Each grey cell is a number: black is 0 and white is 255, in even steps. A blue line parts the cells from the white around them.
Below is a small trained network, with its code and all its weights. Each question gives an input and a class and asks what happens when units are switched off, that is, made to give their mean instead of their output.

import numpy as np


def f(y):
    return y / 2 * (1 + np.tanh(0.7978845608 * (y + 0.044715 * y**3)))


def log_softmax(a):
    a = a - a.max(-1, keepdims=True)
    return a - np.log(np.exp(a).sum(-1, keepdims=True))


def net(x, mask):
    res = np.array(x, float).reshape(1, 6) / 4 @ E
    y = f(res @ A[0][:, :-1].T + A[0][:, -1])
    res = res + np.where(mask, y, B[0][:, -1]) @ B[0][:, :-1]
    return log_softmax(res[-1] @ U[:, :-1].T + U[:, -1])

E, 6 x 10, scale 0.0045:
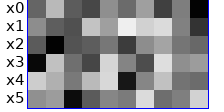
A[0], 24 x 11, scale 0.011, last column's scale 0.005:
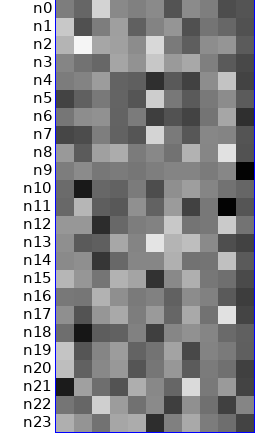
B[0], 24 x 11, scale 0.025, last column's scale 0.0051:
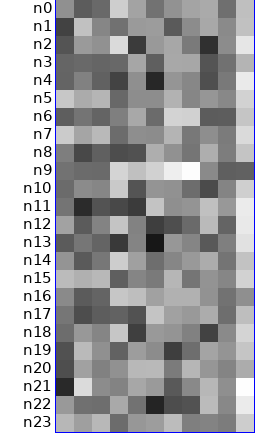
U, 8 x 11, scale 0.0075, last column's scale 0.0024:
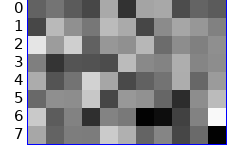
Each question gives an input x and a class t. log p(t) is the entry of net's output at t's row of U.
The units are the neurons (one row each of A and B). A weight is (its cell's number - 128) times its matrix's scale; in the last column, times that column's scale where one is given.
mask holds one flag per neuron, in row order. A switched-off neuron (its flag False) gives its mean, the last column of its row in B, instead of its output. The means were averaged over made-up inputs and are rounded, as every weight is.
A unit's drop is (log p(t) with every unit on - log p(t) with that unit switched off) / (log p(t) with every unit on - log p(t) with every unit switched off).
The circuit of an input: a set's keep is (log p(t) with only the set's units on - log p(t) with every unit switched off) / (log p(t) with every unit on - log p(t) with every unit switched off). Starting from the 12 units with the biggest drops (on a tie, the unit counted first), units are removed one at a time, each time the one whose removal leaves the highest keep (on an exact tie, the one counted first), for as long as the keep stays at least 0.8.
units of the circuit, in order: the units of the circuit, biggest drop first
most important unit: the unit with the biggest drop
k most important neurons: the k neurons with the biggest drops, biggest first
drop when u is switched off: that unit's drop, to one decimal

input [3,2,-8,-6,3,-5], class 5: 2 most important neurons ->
n2, n21
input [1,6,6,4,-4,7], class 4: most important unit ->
n12
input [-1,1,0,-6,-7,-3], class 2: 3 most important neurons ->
n7, n5, n21
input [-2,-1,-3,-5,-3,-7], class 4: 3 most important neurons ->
n22, n0, n21
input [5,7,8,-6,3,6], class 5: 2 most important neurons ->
n18, n10
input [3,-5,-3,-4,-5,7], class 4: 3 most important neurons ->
n12, n14, n13
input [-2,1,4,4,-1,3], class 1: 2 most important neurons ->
n21, n2
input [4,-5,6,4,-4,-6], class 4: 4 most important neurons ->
n22, n2, n0, n13
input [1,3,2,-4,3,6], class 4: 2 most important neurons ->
n12, n21
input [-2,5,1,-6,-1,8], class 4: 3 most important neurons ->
n12, n14, n21
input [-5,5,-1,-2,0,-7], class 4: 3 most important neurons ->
n22, n0, n11
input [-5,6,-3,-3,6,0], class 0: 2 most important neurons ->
n13, n3
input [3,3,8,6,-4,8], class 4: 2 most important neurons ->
n12, n14
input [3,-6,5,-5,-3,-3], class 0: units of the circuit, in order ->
n4
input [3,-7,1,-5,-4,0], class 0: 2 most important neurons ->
n4, n6
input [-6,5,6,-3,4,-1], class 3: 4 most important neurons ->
n8, n17, n2, n4
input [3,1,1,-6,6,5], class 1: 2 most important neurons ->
n19, n1
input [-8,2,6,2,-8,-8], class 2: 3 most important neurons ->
n7, n5, n11
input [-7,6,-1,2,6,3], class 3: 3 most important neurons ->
n8, n17, n4
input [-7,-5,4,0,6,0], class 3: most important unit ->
n8
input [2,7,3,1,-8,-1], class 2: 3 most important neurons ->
n7, n5, n4
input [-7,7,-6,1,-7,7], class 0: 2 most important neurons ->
n13, n3
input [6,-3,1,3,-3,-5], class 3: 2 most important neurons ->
n11, n12
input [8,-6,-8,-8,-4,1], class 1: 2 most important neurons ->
n19, n1
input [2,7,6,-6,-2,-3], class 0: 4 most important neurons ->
n13, n3, n21, n2
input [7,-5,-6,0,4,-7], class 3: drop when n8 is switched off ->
-0.1
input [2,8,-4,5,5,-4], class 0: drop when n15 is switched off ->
0.0
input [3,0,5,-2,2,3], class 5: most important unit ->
n18
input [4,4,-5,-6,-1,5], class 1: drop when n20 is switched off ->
0.1
